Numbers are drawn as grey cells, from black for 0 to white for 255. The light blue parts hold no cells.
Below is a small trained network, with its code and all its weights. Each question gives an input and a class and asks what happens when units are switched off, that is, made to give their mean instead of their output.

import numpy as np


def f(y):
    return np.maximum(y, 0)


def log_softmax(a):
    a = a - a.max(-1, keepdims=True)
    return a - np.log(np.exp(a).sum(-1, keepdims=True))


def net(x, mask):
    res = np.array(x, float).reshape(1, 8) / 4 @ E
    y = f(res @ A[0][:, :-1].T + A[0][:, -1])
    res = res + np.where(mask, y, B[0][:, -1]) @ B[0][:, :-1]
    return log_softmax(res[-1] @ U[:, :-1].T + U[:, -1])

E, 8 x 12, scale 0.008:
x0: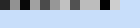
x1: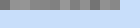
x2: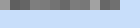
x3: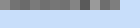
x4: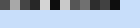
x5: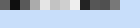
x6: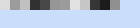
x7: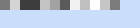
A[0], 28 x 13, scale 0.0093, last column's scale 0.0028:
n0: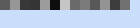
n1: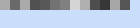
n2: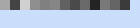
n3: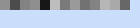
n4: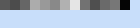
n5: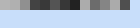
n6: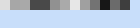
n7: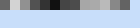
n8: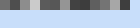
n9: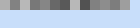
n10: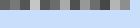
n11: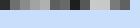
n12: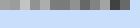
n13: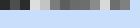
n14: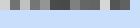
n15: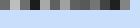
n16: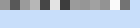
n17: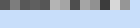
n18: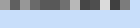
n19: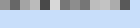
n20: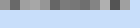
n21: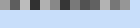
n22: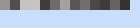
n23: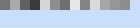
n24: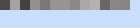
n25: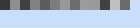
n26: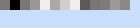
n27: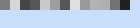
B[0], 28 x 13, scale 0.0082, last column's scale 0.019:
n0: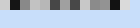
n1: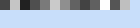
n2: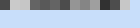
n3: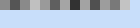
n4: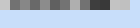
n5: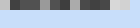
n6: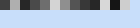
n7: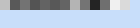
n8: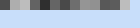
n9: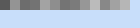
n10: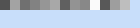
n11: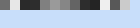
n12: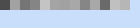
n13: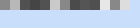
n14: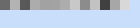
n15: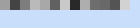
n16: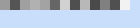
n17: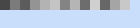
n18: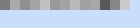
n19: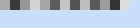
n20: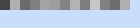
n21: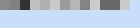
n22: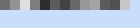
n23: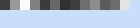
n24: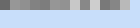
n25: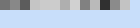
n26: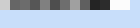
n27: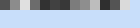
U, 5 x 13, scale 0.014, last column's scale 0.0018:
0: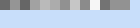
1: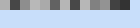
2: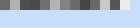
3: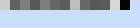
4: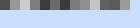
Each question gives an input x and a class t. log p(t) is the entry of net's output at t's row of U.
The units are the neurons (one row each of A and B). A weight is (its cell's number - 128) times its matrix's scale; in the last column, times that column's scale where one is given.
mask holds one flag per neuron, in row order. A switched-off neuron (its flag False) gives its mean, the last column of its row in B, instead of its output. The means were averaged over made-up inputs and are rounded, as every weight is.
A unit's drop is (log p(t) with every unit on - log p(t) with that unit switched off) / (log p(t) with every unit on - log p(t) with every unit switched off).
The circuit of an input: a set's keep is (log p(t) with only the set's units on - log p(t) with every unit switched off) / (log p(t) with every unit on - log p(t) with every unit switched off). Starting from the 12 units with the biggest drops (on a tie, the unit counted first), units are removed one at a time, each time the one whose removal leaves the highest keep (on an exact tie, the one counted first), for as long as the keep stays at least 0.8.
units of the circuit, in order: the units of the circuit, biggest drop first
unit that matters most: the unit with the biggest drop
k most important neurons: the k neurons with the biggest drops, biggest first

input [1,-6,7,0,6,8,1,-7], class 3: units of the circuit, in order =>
n26
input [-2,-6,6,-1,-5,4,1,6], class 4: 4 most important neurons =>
n23, n27, n0, n15
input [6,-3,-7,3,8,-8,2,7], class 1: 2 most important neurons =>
n0, n15
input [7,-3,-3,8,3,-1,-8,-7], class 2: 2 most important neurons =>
n11, n13
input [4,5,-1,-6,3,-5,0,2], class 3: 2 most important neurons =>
n7, n5
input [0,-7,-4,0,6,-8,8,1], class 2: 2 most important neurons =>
n6, n1
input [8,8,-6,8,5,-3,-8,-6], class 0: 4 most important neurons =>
n25, n10, n17, n6
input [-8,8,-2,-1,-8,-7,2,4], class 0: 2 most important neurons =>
n14, n21
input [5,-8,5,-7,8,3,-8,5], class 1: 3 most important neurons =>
n0, n15, n6
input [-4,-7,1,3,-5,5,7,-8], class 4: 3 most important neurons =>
n22, n2, n11
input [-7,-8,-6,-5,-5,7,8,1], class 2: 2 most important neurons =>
n6, n1
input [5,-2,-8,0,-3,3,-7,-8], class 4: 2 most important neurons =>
n8, n22
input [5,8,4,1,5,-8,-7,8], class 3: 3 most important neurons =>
n7, n5, n6
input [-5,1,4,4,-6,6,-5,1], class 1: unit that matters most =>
n19
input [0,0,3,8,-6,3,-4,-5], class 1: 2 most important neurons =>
n19, n16
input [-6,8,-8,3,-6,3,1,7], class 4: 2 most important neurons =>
n23, n27
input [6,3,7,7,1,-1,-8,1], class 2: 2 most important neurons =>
n11, n13
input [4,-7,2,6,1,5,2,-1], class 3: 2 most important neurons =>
n26, n4
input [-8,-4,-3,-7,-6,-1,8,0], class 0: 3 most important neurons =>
n14, n21, n18
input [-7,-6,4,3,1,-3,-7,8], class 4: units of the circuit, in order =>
n23
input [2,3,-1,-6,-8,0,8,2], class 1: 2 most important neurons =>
n16, n19
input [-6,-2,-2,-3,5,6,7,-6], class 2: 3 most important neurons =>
n6, n1, n25
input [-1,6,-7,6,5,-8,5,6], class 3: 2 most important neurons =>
n7, n5
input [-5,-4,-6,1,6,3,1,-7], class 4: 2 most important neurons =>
n2, n22
